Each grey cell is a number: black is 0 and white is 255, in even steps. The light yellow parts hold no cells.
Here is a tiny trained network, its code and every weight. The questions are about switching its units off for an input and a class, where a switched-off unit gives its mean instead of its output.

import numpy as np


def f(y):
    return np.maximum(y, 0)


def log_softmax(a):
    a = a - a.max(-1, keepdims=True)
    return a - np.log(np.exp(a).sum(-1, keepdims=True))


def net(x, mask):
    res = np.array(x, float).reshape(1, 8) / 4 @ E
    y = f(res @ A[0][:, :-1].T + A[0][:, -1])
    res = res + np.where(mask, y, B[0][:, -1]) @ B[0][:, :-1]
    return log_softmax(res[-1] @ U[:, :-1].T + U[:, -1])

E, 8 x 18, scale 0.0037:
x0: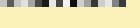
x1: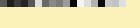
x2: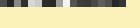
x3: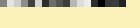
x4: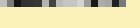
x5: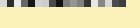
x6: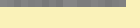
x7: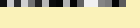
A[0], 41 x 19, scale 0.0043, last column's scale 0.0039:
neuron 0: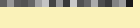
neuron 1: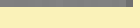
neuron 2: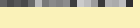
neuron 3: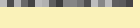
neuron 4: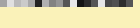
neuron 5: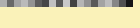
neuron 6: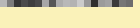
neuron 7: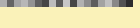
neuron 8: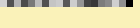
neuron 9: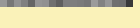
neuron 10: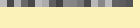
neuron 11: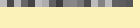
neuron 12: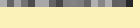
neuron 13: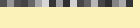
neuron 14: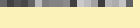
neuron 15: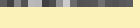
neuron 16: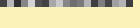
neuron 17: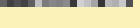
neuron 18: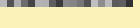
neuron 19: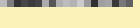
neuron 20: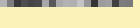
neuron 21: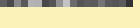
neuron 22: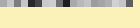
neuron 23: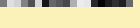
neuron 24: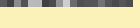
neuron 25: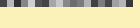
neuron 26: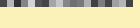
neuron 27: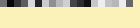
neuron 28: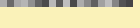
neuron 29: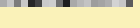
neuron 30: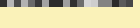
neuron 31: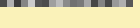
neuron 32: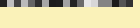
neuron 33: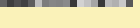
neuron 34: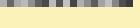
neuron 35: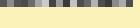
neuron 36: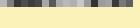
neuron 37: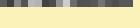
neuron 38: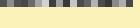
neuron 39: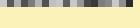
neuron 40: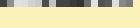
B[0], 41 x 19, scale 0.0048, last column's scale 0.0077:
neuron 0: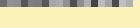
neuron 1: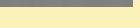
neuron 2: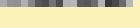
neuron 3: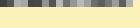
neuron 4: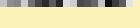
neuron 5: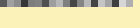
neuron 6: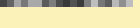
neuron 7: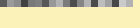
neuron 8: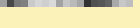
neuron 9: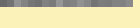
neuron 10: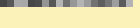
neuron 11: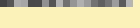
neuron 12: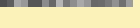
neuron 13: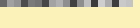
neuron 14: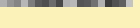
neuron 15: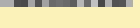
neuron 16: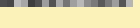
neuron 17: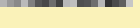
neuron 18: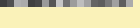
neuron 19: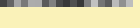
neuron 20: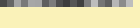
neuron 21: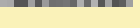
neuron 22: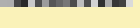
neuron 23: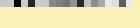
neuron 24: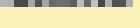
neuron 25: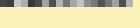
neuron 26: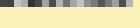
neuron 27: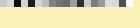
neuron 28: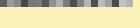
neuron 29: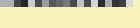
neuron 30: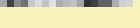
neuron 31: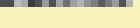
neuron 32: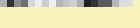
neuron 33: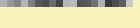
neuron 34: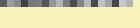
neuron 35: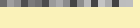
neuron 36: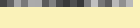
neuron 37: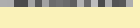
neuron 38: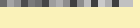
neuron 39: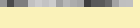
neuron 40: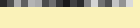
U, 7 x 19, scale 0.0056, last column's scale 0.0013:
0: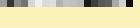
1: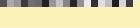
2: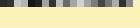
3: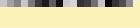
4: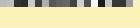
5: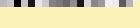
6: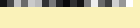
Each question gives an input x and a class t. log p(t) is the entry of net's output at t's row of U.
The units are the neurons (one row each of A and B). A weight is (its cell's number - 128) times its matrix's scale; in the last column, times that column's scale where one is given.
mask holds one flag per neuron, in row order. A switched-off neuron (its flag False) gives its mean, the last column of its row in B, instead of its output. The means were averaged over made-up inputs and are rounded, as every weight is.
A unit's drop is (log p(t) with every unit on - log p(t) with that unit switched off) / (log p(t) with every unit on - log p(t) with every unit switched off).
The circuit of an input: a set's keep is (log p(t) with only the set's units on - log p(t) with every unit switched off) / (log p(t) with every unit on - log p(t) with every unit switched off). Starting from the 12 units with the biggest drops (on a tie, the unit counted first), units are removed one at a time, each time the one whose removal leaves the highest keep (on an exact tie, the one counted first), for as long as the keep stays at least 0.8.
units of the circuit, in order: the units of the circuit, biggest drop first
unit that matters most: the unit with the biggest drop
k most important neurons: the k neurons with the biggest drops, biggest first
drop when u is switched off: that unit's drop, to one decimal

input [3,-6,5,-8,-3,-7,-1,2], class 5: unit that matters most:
neuron 27
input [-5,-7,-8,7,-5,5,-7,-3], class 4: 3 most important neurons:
[neuron 29; neuron 22; neuron 27]
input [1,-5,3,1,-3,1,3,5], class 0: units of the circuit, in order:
[neuron 32; neuron 30]
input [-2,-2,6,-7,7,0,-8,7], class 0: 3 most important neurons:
[neuron 32; neuron 30; neuron 23]
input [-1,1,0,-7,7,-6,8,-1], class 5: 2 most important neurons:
[neuron 27; neuron 40]
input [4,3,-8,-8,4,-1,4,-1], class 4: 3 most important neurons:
[neuron 29; neuron 22; neuron 23]
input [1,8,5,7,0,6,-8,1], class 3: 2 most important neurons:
[neuron 17; neuron 33]
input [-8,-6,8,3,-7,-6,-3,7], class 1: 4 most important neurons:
[neuron 13; neuron 38; neuron 35; neuron 0]
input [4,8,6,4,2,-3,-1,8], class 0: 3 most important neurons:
[neuron 32; neuron 30; neuron 4]
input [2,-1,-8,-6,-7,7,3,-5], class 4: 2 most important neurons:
[neuron 29; neuron 22]
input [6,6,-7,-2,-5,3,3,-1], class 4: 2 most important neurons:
[neuron 29; neuron 22]
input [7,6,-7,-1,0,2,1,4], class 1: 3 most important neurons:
[neuron 5; neuron 34; neuron 7]
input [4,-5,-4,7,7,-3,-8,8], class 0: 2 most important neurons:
[neuron 32; neuron 30]
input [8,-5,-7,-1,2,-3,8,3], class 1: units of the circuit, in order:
[neuron 5]
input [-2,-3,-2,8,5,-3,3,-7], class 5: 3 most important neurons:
[neuron 23; neuron 32; neuron 30]
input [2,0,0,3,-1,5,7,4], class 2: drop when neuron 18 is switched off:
0.2
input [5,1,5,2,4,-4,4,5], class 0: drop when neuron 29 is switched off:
0.1
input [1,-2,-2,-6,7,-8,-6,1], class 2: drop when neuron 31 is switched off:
0.1
